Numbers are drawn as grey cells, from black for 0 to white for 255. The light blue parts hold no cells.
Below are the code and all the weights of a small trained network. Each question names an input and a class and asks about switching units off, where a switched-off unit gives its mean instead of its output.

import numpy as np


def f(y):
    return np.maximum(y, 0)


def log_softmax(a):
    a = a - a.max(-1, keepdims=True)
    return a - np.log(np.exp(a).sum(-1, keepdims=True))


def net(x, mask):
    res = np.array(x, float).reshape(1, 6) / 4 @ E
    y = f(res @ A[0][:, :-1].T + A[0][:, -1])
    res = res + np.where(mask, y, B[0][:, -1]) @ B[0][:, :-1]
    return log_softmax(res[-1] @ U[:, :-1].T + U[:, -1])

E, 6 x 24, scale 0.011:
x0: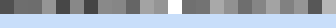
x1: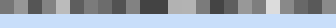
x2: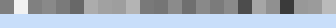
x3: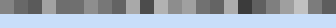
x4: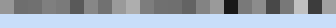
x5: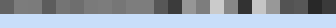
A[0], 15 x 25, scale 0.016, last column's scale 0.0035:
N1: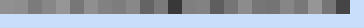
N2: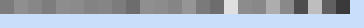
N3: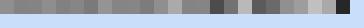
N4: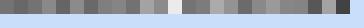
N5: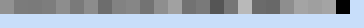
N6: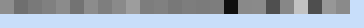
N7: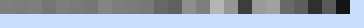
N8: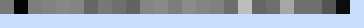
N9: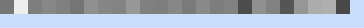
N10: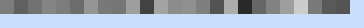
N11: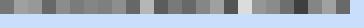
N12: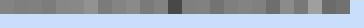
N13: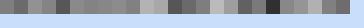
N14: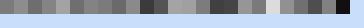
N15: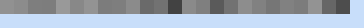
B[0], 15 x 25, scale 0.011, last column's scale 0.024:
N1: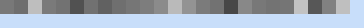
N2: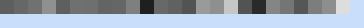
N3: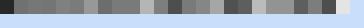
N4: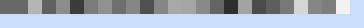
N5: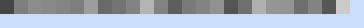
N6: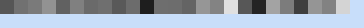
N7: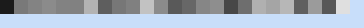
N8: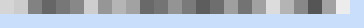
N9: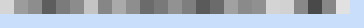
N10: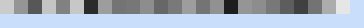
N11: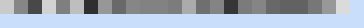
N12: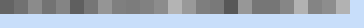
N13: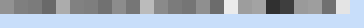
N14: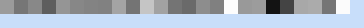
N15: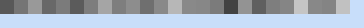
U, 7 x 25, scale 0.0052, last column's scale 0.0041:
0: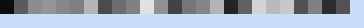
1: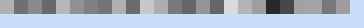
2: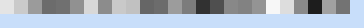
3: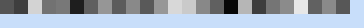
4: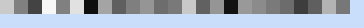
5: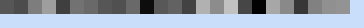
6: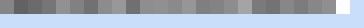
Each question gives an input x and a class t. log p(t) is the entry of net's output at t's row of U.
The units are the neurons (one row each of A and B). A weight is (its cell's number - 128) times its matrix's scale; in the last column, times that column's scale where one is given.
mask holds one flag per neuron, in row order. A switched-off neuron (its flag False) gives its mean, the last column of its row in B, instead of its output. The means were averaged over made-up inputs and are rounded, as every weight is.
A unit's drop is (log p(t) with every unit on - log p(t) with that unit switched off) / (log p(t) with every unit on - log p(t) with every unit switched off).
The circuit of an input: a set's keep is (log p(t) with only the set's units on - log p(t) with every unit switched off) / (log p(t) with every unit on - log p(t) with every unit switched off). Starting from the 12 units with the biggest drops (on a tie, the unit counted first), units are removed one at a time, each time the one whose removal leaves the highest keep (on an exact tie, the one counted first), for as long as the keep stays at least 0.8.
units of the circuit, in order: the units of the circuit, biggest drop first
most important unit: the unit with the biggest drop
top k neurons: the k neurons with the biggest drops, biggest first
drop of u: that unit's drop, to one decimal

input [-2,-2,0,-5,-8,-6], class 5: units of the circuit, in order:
N2
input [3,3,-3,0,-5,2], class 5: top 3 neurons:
N2, N13, N9
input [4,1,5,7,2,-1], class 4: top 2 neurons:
N10, N8
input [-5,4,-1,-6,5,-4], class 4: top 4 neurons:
N11, N4, N2, N7
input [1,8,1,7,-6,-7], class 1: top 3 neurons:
N14, N7, N11
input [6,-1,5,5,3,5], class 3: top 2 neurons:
N4, N8
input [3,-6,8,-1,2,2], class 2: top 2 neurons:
N9, N14
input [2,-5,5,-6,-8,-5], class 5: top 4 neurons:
N2, N10, N14, N8
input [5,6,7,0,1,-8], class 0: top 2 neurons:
N3, N5
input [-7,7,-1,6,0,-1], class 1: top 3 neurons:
N14, N4, N11
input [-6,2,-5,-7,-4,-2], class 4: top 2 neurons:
N11, N4
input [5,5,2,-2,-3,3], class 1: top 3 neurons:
N14, N15, N1
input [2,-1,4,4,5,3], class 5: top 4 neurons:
N6, N8, N11, N3
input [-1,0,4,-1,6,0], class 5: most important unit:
N6
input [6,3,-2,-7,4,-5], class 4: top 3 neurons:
N11, N15, N1
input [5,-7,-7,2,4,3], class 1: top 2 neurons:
N13, N9
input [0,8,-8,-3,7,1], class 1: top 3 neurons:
N14, N9, N2
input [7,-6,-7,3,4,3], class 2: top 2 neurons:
N8, N14
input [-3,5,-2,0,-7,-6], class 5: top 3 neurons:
N2, N7, N13
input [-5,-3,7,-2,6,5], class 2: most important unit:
N9
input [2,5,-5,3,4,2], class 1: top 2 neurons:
N14, N9
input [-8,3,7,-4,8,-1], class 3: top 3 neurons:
N1, N15, N8
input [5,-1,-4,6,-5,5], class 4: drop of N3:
0.8
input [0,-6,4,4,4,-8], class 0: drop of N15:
0.0
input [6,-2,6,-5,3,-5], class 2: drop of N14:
0.1
